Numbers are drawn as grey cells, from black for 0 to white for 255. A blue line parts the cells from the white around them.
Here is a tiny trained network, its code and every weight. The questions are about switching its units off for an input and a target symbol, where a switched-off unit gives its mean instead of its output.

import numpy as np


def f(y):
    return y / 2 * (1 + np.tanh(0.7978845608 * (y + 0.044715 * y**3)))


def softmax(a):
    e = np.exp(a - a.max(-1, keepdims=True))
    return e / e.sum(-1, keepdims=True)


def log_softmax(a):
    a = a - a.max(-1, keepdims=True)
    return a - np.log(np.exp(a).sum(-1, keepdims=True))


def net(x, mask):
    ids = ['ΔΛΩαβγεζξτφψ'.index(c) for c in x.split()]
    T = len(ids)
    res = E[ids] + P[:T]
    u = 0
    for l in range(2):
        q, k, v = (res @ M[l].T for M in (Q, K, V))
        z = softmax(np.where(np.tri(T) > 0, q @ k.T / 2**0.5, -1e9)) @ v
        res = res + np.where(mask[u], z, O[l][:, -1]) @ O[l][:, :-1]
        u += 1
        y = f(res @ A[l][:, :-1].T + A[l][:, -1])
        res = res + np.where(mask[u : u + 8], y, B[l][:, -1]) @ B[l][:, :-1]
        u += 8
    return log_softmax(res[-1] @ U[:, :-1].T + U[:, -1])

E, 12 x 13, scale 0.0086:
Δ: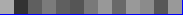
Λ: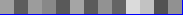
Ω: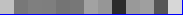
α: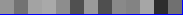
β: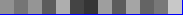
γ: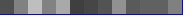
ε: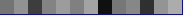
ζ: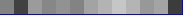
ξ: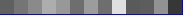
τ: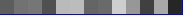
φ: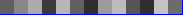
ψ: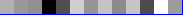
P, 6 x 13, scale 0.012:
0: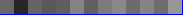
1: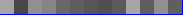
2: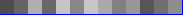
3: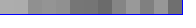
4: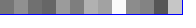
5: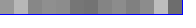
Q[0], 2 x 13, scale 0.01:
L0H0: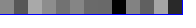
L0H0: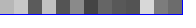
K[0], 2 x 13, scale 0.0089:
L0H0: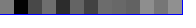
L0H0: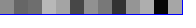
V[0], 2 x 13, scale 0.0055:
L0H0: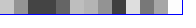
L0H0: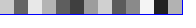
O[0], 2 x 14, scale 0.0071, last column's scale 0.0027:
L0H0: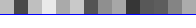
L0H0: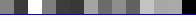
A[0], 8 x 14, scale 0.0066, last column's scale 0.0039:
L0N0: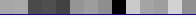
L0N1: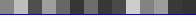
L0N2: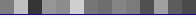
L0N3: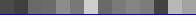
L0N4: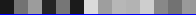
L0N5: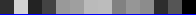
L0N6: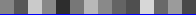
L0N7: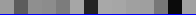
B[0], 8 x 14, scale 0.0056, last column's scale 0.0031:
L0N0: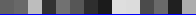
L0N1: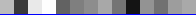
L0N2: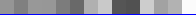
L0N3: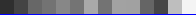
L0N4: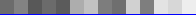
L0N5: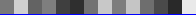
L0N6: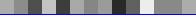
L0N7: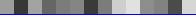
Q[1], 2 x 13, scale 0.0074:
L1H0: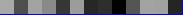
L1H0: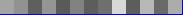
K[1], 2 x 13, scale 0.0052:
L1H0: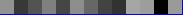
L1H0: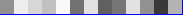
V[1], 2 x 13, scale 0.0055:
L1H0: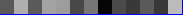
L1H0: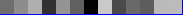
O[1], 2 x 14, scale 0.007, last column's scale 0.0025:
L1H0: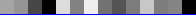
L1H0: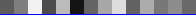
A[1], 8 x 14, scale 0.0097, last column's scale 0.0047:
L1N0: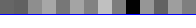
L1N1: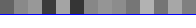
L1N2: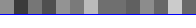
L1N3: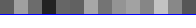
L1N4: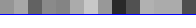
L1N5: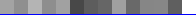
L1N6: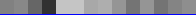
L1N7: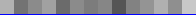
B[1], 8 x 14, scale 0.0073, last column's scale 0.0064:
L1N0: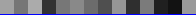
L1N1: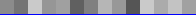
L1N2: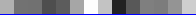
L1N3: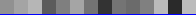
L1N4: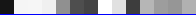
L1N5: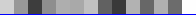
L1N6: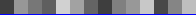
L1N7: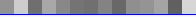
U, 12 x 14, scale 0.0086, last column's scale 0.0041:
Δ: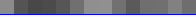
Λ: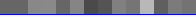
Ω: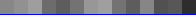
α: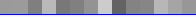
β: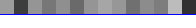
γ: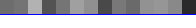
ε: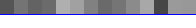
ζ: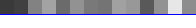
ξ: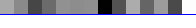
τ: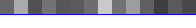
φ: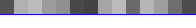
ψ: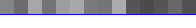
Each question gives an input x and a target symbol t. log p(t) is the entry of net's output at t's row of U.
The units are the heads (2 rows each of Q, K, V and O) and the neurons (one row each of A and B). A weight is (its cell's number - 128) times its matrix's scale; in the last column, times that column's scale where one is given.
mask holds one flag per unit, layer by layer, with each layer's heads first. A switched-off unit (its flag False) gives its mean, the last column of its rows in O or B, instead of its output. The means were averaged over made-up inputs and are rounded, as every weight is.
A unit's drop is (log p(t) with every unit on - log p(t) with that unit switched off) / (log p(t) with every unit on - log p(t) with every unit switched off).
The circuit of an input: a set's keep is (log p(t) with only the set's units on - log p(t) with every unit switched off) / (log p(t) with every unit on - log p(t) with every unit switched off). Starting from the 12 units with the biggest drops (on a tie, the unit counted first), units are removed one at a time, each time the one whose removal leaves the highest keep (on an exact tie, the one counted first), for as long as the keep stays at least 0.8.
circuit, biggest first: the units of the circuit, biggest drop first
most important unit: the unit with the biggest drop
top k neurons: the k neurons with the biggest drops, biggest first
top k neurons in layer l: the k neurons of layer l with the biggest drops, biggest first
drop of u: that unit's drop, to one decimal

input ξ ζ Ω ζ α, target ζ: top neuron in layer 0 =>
[L0N4]
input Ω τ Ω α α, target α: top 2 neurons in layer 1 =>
[L1N2; L1N4]
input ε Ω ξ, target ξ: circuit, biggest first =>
[L0H0; L1N3; L0N4]
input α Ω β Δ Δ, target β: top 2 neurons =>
[L1N1; L1N2]
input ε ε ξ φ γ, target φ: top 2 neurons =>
[L1N1; L0N5]
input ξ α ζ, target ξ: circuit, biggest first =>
[L0H0; L1N3; L0N4]
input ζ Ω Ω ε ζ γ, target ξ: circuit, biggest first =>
[L1N5; L1N4]
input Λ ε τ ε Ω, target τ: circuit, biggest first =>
[L0H0; L0N5]
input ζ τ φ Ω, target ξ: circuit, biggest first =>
[L1N4; L0N0]
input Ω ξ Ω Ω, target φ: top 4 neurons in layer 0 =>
[L0N6; L0N7; L0N3; L0N5]
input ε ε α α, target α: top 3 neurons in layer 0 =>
[L0N0; L0N1; L0N7]
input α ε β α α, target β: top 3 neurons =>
[L1N2; L0N3; L1N1]
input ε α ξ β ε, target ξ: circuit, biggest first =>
[L0H0; L1N3]
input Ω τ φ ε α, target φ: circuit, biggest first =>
[L1H0; L1N1]
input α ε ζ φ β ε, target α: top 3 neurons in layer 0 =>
[L0N2; L0N7; L0N1]
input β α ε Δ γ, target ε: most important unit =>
L1H0
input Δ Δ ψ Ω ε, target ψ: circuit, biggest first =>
[L0H0; L1N0; L1H0]
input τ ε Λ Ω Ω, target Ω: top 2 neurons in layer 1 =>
[L1N0; L1N2]
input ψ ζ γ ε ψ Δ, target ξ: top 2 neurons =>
[L1N5; L1N4]
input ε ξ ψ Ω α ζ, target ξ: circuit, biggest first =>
[L1N4]
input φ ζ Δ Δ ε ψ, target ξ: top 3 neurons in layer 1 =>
[L1N5; L1N4; L1N1]
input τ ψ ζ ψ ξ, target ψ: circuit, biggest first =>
[L0H0; L1N0]
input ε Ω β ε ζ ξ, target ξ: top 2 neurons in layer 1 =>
[L1N5; L1N4]
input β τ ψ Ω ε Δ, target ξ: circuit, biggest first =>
[L1N4; L1N1]
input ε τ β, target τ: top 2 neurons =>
[L0N5; L0N7]
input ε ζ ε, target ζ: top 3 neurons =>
[L0N3; L0N7; L1N5]
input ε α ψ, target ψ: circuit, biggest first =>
[L0H0; L1N0; L1H0]
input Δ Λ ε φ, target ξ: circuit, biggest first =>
[L1N5; L1N4]
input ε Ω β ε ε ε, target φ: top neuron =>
[L1N4]
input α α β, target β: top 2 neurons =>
[L1N1; L1N2]
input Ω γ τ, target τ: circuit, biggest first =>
[L0N5; L0H0]
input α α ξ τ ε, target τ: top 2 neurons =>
[L0N5; L1N5]
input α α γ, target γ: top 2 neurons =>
[L1N3; L1N1]
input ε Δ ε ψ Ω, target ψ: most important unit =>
L0H0
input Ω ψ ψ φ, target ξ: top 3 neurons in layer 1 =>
[L1N5; L1N4; L1N1]
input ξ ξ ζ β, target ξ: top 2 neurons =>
[L1N5; L0N0]
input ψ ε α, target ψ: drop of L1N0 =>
0.2
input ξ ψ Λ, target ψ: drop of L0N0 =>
0.1
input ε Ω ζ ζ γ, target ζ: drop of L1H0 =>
0.6
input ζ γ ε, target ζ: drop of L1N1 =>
0.0
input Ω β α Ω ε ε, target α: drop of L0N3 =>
0.1
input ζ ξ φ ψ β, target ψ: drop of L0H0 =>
1.5
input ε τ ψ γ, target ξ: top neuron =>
[L1N5]
